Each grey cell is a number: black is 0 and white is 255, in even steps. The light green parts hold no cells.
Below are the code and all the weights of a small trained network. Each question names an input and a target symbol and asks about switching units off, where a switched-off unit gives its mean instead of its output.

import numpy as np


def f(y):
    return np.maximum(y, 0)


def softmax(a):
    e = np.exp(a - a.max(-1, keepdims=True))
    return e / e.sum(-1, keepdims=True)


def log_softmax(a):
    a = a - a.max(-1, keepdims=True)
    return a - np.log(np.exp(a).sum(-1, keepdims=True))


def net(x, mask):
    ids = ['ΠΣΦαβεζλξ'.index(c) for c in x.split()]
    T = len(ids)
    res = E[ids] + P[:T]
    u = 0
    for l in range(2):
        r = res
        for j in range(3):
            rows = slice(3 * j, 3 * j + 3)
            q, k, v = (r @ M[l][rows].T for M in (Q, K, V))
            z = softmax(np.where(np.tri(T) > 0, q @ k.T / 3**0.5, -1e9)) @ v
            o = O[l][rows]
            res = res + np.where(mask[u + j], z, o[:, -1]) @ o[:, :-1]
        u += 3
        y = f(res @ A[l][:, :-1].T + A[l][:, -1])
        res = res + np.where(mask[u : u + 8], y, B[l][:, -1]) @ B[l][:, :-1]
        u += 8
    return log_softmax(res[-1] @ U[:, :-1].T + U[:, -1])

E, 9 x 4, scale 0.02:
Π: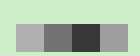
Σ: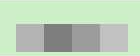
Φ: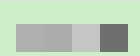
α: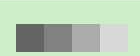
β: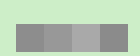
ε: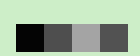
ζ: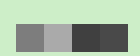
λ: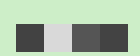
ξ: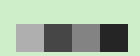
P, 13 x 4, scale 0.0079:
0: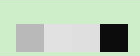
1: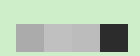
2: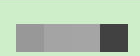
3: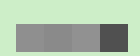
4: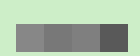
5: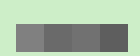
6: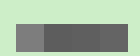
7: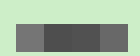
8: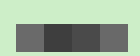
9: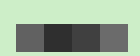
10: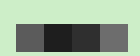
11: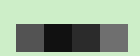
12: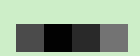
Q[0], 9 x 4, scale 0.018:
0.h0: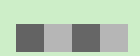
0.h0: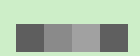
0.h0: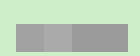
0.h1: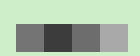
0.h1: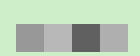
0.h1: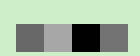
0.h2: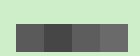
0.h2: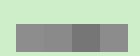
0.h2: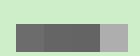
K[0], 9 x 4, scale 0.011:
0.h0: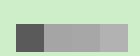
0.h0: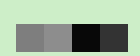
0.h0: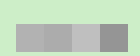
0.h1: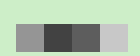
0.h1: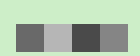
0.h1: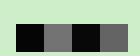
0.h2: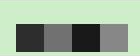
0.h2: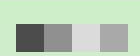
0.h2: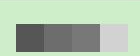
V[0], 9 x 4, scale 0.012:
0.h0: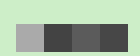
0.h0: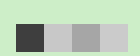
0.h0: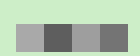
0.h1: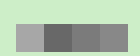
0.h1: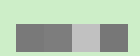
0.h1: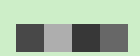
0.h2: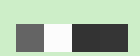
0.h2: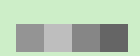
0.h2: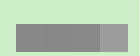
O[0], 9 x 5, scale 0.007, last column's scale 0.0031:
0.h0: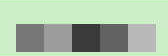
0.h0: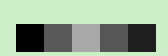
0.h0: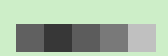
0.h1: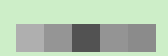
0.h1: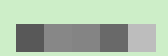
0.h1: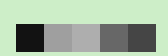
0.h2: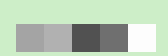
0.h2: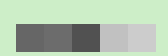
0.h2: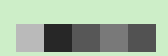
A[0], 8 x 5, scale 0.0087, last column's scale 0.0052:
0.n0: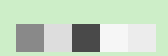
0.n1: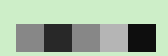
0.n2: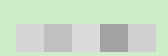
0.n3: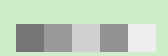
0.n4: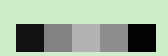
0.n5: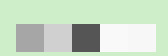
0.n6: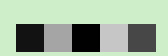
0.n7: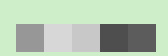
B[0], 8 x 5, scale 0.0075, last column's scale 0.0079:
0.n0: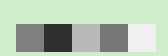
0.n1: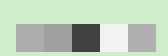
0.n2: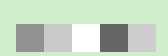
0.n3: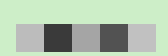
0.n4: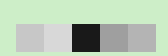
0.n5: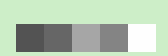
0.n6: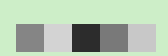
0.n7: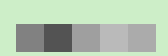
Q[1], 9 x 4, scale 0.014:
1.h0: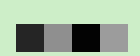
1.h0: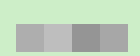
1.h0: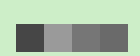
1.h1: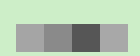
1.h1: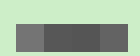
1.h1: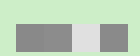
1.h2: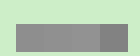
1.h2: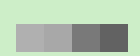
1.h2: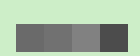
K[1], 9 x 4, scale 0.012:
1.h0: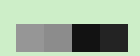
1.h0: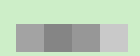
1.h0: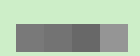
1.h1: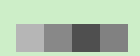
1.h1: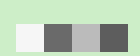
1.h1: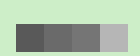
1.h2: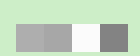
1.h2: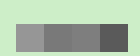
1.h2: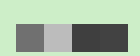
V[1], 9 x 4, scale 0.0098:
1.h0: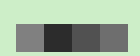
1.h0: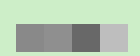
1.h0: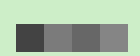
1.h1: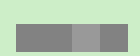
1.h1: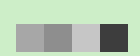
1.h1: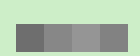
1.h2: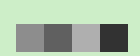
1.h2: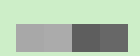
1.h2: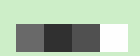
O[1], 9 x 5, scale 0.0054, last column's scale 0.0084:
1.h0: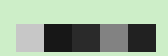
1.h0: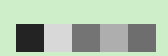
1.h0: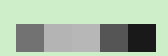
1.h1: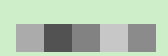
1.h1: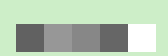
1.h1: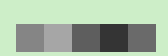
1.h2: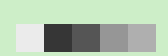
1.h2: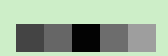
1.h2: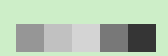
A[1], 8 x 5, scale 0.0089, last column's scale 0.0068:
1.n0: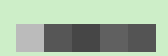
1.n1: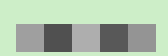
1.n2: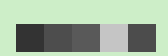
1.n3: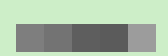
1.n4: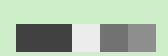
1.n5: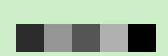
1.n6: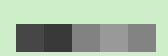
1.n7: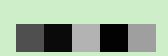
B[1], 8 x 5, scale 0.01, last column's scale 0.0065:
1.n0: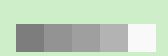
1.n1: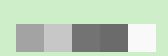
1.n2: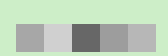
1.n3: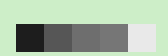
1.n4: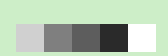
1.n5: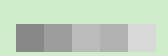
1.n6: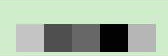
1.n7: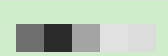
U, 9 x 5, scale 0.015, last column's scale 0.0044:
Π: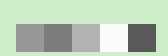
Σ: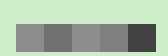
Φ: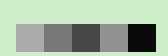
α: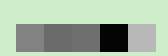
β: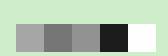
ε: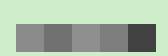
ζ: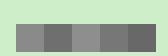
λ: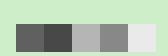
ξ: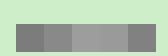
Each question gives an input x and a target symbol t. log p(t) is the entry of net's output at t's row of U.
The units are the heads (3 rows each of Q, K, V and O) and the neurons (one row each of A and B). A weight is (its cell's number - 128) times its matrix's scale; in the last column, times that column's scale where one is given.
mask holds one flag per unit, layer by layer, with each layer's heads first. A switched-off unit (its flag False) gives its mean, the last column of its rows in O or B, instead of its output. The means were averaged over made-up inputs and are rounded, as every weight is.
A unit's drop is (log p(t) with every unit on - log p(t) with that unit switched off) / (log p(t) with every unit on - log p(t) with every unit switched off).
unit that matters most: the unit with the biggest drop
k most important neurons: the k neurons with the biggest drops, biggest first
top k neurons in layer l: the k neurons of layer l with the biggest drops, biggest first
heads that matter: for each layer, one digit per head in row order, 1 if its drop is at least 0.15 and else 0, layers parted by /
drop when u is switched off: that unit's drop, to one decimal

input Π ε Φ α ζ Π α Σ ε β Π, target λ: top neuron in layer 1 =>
1.n7
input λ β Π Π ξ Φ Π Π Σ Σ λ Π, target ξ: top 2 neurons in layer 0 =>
0.n6; 0.n4
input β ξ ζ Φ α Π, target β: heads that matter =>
101 / 001
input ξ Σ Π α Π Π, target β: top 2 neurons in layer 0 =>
0.n4; 0.n6
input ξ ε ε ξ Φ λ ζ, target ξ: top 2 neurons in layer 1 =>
1.n5; 1.n4
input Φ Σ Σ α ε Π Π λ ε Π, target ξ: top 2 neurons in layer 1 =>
1.n5; 1.n2
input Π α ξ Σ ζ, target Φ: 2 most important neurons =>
0.n7; 1.n2
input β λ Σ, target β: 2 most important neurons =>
1.n4; 0.n4
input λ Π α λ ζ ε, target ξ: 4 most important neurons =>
1.n5; 0.n6; 0.n4; 1.n4
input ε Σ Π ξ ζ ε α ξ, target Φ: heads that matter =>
100 / 000
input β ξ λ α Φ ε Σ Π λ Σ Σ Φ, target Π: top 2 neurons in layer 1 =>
1.n4; 1.n6
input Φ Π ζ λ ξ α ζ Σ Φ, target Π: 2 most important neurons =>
0.n2; 1.n4
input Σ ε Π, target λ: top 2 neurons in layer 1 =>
1.n7; 1.n4
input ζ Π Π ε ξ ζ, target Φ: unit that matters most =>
0.h0
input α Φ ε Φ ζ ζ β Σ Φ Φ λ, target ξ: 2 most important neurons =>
1.n5; 0.n6
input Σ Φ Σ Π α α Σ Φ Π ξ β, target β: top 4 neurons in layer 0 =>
0.n4; 0.n6; 0.n1; 0.n5
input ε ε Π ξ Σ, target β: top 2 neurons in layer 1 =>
1.n4; 1.n7
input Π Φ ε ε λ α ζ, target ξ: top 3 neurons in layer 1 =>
1.n5; 1.n4; 1.n6
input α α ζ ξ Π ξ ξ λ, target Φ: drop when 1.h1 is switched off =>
0.0
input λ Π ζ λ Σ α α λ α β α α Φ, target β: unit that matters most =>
1.h2
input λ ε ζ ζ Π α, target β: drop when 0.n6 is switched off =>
0.1
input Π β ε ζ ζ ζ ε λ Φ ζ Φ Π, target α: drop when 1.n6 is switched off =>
0.3
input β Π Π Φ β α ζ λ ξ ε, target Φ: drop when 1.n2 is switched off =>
0.2
